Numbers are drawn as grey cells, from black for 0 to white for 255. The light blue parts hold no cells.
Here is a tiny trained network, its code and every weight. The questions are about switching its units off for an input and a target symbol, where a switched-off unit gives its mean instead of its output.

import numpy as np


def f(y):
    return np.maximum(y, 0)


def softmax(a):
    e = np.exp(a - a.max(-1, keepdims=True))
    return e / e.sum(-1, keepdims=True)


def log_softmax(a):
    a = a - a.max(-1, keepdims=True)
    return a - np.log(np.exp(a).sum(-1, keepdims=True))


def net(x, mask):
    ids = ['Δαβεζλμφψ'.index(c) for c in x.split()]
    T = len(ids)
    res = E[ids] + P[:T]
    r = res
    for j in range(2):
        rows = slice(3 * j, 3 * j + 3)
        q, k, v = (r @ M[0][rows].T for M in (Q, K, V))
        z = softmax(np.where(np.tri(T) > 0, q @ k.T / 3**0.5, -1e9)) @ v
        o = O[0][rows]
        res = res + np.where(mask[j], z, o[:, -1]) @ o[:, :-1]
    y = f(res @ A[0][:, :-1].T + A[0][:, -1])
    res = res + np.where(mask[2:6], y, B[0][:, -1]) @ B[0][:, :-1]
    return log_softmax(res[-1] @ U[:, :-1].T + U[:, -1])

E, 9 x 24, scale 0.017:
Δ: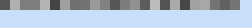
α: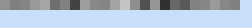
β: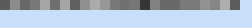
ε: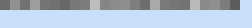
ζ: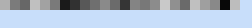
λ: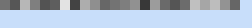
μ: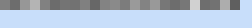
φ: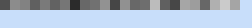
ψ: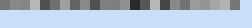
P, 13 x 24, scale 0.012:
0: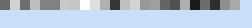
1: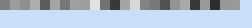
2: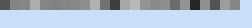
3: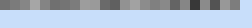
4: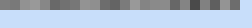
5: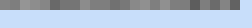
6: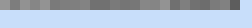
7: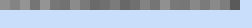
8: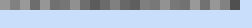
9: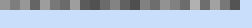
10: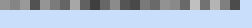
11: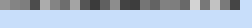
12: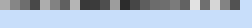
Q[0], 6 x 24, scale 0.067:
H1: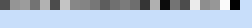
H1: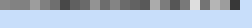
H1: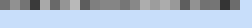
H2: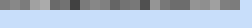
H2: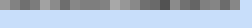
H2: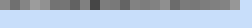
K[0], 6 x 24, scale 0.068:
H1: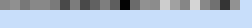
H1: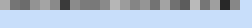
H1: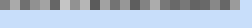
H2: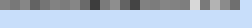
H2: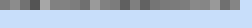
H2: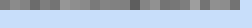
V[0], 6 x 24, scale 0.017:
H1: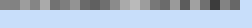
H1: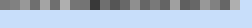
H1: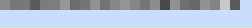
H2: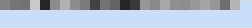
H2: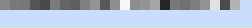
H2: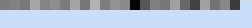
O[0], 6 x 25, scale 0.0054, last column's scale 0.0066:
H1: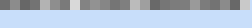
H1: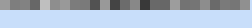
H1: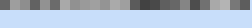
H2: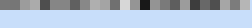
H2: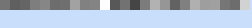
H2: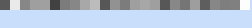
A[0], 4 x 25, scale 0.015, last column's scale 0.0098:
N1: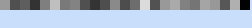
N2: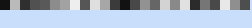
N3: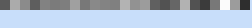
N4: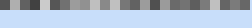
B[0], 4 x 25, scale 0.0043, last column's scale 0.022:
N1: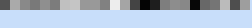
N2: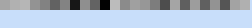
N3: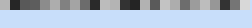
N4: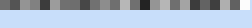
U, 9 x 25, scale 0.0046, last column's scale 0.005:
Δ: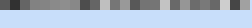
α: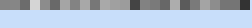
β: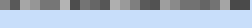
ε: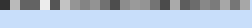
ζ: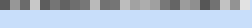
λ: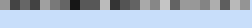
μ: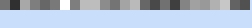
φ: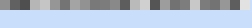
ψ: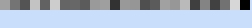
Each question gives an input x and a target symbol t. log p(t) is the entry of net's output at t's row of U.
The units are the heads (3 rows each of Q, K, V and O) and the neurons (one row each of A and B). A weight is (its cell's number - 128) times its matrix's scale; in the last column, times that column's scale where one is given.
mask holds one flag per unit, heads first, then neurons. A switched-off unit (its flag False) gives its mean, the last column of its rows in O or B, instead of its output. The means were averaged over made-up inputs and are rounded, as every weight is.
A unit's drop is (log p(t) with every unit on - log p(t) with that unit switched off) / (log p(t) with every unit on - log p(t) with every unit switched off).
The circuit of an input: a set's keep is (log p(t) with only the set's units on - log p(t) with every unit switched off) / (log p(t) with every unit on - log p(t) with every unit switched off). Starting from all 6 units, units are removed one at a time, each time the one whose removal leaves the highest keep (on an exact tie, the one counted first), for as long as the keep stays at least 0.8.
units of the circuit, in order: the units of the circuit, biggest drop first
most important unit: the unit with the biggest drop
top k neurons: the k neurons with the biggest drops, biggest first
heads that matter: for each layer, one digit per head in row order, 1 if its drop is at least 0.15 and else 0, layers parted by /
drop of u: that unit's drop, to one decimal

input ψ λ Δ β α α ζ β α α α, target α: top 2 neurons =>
(N1 N4)
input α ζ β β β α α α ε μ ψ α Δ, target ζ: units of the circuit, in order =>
(H2 H1)
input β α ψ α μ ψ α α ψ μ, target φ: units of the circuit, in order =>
(N4)
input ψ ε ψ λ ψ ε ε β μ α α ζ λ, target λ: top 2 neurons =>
(N4 N1)
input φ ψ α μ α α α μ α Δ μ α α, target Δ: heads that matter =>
01
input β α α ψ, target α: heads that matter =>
11
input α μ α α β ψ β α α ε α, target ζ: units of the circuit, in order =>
(N3 H1)
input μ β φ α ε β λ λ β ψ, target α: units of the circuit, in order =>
(N4 H2 N3)
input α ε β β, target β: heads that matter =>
10
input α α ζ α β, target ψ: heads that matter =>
11
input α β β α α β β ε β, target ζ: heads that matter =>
10
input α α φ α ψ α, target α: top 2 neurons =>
(N3 N4)
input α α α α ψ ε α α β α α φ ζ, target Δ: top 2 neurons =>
(N1 N2)
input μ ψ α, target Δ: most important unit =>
H1
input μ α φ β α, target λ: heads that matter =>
01
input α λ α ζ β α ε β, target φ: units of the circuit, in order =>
(H1 N4)
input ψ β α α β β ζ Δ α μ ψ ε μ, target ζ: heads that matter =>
11
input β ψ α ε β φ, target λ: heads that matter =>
00
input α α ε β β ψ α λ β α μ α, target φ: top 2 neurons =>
(N4 N1)
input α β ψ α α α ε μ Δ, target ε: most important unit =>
H1
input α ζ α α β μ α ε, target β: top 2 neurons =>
(N1 N3)
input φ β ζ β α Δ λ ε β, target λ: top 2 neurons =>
(N4 N1)
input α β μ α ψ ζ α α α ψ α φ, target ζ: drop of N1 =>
0.0
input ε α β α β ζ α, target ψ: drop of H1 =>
0.4
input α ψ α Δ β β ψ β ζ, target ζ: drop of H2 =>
0.5
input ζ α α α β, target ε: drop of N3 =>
0.2
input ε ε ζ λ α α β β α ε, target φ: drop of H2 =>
0.2
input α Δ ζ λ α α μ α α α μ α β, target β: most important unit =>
H2
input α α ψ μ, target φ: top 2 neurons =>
(N3 N4)
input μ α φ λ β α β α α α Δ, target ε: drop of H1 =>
0.4
